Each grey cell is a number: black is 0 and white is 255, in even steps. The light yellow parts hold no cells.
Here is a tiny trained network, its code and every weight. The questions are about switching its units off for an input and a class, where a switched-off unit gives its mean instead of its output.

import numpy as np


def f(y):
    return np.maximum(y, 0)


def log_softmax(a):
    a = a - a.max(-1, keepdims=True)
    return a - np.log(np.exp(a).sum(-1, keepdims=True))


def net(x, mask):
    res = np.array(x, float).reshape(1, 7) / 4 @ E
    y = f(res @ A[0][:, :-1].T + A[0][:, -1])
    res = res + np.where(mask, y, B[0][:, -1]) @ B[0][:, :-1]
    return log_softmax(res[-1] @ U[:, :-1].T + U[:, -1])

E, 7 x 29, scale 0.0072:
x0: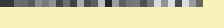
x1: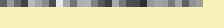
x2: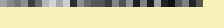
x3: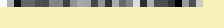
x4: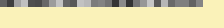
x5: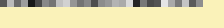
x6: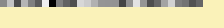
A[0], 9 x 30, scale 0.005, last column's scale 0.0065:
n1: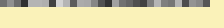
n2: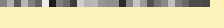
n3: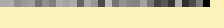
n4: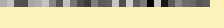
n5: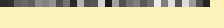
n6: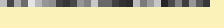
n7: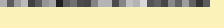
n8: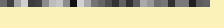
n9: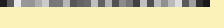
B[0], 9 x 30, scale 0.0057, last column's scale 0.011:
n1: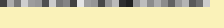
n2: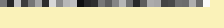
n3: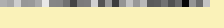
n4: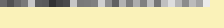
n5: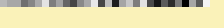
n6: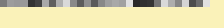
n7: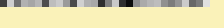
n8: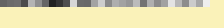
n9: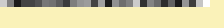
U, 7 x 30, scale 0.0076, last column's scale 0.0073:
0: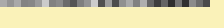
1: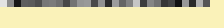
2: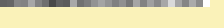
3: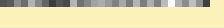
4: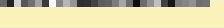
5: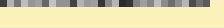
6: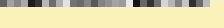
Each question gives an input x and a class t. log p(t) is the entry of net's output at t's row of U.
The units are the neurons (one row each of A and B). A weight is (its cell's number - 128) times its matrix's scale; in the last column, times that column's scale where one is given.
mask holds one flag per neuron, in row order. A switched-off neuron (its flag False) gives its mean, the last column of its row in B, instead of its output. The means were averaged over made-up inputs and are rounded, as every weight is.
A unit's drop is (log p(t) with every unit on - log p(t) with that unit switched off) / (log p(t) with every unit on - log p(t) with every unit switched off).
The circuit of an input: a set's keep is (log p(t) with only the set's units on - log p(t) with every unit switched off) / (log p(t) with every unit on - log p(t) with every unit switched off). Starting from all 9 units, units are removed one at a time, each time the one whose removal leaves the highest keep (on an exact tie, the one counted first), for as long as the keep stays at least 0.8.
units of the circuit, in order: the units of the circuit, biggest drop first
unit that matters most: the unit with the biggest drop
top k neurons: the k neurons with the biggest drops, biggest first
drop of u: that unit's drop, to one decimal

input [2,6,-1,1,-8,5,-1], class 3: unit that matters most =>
n4
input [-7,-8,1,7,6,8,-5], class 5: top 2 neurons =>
[n7; n9]
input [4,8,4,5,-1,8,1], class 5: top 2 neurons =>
[n1; n6]
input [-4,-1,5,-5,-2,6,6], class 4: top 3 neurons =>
[n2; n6; n5]
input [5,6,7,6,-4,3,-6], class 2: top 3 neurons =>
[n4; n9; n2]
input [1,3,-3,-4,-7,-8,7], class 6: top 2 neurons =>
[n6; n8]
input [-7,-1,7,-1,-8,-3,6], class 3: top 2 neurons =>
[n4; n5]
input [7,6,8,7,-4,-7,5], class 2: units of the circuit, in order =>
[n4; n9]
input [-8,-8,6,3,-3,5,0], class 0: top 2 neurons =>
[n3; n1]
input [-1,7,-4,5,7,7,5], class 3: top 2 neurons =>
[n9; n6]
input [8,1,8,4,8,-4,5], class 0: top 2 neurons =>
[n5; n4]
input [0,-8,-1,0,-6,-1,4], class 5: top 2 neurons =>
[n7; n8]
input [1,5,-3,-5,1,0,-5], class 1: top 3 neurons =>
[n9; n2; n7]
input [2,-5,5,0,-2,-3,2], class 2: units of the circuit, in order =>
[n4]
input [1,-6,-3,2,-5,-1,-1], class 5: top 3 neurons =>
[n7; n8; n9]
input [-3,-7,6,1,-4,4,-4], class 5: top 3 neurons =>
[n7; n2; n8]
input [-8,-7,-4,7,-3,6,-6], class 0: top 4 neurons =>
[n9; n3; n2; n6]
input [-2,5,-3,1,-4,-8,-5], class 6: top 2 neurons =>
[n6; n2]
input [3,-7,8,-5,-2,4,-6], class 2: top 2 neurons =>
[n4; n2]
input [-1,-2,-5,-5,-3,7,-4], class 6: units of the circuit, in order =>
[n8]
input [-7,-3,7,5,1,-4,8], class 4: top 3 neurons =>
[n2; n5; n9]
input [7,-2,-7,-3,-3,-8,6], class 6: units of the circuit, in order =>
[n6; n8]
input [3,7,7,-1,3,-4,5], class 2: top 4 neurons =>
[n8; n7; n4; n2]
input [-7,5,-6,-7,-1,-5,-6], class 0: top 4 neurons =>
[n3; n2; n8; n4]
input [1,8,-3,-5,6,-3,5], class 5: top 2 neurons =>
[n1; n4]
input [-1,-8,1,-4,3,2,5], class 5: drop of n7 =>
1.4
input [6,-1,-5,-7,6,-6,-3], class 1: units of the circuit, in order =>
[n9]
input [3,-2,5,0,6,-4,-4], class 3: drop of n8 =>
0.9
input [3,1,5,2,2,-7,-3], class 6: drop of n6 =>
0.8
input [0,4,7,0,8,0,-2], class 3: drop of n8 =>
1.0
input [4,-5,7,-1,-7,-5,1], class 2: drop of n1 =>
0.0
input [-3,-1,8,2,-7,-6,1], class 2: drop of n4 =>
1.3
